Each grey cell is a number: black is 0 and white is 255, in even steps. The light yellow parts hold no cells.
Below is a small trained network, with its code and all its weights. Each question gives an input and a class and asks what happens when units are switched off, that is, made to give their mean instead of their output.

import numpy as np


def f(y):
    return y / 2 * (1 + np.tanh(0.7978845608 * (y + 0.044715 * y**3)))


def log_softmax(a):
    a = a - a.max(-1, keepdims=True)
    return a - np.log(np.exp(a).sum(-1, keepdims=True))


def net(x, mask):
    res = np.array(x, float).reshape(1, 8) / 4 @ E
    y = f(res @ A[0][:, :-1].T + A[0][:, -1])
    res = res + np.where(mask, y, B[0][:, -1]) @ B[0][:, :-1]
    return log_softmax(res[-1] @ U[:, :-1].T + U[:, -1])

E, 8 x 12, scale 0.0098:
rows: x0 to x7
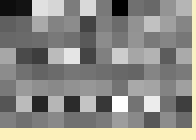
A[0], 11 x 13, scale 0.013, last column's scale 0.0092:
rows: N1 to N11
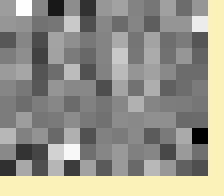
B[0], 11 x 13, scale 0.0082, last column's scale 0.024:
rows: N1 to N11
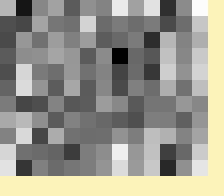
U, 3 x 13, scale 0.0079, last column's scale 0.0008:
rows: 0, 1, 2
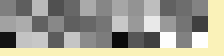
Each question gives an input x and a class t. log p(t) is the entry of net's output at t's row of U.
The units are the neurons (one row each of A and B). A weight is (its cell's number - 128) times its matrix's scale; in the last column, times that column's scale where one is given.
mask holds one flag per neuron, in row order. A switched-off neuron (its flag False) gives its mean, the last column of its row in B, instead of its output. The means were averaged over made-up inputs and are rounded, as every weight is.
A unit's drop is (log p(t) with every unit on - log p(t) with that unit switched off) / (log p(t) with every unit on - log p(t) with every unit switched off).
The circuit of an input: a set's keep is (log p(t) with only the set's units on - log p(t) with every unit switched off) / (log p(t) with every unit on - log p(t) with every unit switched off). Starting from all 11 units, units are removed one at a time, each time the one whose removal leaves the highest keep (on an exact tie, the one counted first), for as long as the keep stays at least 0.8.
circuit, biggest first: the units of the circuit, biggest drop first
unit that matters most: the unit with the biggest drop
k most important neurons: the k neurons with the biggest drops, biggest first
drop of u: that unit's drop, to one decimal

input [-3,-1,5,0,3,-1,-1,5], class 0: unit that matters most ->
N9
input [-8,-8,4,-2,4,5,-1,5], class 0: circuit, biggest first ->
(N1 N2)
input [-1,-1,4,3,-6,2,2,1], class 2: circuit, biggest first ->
(N1 N11)
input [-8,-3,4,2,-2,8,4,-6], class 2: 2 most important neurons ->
(N5 N4)
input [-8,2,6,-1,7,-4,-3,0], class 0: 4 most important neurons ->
(N1 N2 N10 N6)
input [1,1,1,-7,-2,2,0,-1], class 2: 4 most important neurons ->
(N1 N10 N11 N2)
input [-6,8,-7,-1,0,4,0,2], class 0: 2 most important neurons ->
(N1 N9)
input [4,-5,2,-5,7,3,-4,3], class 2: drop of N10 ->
0.2
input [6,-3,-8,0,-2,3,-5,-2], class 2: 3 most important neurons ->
(N1 N11 N10)
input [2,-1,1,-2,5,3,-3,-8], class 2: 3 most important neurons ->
(N1 N11 N10)
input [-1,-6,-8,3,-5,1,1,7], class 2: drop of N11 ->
0.3
